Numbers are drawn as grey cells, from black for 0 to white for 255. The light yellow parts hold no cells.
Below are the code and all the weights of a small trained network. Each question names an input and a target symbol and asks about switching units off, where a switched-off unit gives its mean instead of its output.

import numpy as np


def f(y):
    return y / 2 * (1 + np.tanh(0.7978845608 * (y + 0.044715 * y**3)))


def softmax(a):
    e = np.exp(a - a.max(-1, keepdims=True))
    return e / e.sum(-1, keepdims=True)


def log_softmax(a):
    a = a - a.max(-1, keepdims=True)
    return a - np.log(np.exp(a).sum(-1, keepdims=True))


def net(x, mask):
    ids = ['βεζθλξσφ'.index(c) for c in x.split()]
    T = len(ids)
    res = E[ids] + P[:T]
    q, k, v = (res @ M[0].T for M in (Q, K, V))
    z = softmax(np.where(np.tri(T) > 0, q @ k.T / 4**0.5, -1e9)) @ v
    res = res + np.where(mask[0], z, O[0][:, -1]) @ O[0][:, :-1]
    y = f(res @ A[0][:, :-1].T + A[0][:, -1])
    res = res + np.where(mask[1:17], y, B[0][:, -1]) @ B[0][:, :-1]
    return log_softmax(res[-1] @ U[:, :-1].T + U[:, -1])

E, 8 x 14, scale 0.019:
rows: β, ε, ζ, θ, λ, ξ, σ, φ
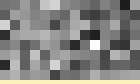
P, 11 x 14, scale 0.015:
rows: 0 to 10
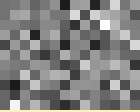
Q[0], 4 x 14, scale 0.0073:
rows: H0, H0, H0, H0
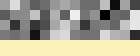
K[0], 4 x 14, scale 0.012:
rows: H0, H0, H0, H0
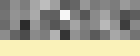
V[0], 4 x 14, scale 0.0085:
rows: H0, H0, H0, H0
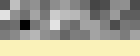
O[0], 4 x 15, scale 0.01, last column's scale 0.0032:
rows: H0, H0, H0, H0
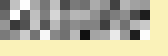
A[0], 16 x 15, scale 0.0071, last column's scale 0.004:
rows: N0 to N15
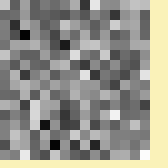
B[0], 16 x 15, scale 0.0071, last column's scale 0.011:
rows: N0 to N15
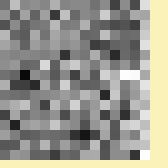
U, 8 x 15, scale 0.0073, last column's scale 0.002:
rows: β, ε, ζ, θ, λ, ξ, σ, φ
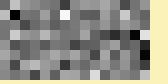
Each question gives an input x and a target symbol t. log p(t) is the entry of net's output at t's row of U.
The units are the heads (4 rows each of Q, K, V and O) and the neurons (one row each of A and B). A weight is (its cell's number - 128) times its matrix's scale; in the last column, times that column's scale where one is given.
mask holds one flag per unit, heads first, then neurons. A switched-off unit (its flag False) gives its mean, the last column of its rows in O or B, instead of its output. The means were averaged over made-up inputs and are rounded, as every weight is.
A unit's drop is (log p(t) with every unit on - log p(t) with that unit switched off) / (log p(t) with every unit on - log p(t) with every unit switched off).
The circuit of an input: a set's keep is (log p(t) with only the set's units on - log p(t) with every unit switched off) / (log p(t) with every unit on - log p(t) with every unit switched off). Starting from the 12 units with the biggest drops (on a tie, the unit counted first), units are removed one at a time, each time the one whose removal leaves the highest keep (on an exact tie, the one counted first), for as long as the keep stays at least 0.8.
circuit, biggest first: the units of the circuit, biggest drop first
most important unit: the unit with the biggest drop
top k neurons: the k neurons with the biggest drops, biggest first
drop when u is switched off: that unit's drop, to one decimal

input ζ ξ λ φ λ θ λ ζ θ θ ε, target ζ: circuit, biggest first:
[N7 H0]
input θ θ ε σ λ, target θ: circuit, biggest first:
[H0]
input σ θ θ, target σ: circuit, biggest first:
[H0 N12]
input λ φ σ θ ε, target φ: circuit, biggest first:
[H0 N14]
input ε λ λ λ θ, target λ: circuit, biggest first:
[H0 N11]
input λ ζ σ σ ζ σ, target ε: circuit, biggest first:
[H0 N12 N11]
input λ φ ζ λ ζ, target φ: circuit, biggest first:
[H0 N9]
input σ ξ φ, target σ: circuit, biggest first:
[N12 H0]
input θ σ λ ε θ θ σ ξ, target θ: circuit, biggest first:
[N7 N12]
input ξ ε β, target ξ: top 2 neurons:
[N8 N12]
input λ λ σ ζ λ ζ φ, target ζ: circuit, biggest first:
[H0 N7]
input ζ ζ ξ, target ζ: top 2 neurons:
[N7 N14]
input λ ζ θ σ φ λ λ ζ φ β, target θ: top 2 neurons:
[N8 N7]
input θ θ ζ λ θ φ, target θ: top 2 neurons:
[N0 N8]
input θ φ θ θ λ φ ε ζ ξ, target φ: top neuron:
[N14]
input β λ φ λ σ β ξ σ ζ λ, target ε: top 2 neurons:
[N11 N15]
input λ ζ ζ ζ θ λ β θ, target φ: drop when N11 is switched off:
-0.1
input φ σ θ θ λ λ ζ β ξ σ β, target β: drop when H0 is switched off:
0.3
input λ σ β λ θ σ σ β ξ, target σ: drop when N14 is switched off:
0.0
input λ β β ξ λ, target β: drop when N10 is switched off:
0.3
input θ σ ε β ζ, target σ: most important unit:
N12
